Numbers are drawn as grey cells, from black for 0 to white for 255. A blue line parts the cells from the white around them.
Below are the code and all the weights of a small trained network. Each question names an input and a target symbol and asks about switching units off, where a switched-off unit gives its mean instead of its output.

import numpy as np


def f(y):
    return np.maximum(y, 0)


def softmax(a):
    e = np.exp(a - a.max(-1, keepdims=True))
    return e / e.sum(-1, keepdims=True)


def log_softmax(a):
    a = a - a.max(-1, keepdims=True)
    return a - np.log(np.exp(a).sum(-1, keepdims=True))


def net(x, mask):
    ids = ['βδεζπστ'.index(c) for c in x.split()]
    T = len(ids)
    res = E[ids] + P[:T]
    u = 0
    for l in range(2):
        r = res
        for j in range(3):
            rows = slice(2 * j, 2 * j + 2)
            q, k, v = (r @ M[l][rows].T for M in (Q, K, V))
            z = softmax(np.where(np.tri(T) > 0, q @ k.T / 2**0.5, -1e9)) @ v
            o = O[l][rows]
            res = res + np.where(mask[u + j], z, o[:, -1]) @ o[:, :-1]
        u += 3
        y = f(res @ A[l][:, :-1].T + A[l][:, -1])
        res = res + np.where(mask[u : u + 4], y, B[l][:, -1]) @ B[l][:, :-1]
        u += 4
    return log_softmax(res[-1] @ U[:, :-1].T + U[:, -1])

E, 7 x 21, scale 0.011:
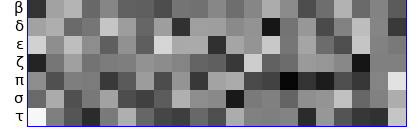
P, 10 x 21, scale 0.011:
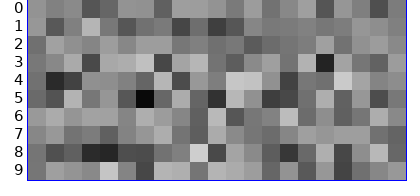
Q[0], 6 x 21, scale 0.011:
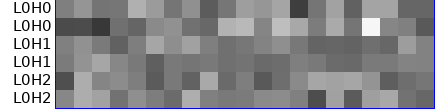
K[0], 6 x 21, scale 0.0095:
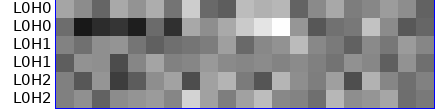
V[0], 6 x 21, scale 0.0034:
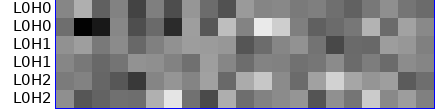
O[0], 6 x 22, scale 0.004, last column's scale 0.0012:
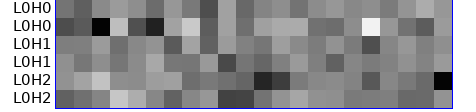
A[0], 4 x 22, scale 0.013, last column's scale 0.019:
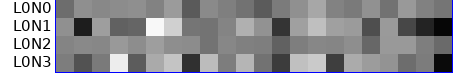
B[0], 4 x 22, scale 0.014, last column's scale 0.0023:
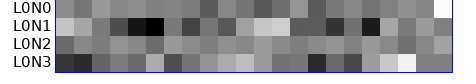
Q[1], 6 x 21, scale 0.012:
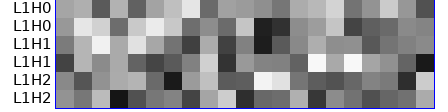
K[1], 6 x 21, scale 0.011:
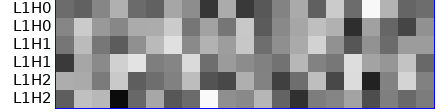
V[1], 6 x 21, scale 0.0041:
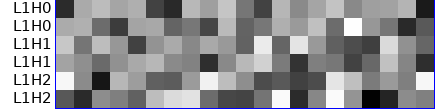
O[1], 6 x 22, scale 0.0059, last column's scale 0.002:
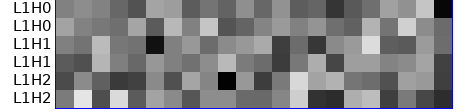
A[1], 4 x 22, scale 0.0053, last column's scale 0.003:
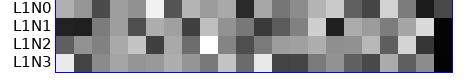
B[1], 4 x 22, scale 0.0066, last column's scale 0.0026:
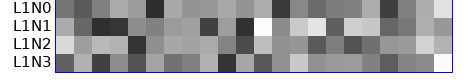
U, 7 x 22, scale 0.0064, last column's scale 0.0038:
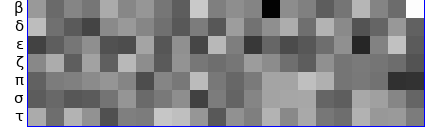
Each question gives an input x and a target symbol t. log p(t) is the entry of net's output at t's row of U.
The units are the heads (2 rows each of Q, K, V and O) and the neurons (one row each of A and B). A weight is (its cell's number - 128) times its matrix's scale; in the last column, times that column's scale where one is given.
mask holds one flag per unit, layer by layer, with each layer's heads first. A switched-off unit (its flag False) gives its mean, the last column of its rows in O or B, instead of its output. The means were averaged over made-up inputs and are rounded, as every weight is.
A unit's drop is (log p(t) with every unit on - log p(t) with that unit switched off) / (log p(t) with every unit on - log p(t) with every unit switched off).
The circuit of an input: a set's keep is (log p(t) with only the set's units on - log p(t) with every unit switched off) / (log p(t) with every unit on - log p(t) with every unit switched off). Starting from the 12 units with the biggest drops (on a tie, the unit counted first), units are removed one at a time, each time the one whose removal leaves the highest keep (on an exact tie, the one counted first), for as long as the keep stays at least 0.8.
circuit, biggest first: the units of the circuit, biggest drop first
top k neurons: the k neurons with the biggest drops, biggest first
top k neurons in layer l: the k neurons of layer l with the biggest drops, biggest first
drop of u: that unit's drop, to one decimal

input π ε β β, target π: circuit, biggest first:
L0N0, L1H0
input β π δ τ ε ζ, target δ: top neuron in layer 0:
L0N2
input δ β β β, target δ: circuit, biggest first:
L0N0, L1N1, L1H1
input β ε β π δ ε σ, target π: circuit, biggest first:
L1H0, L0N0
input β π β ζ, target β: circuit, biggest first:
L1H2, L0N0
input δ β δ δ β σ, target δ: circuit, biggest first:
L1N1, L1H1, L1H0
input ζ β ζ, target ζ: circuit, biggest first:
L1H2, L1H1
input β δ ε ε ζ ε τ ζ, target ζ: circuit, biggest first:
L0H0, L1H2, L1H1
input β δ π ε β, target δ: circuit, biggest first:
L0H0, L1H1, L1N1, L1H0
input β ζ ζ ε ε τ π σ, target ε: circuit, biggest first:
L0H0, L1H1
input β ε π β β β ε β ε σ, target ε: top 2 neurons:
L0N2, L0N0
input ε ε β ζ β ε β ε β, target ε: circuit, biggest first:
L1H1, L1H0
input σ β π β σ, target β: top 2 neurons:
L0N0, L1N3
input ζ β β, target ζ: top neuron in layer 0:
L0N0
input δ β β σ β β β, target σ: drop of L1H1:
0.3
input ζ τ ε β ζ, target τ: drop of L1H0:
0.9
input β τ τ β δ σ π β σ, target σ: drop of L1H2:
0.5
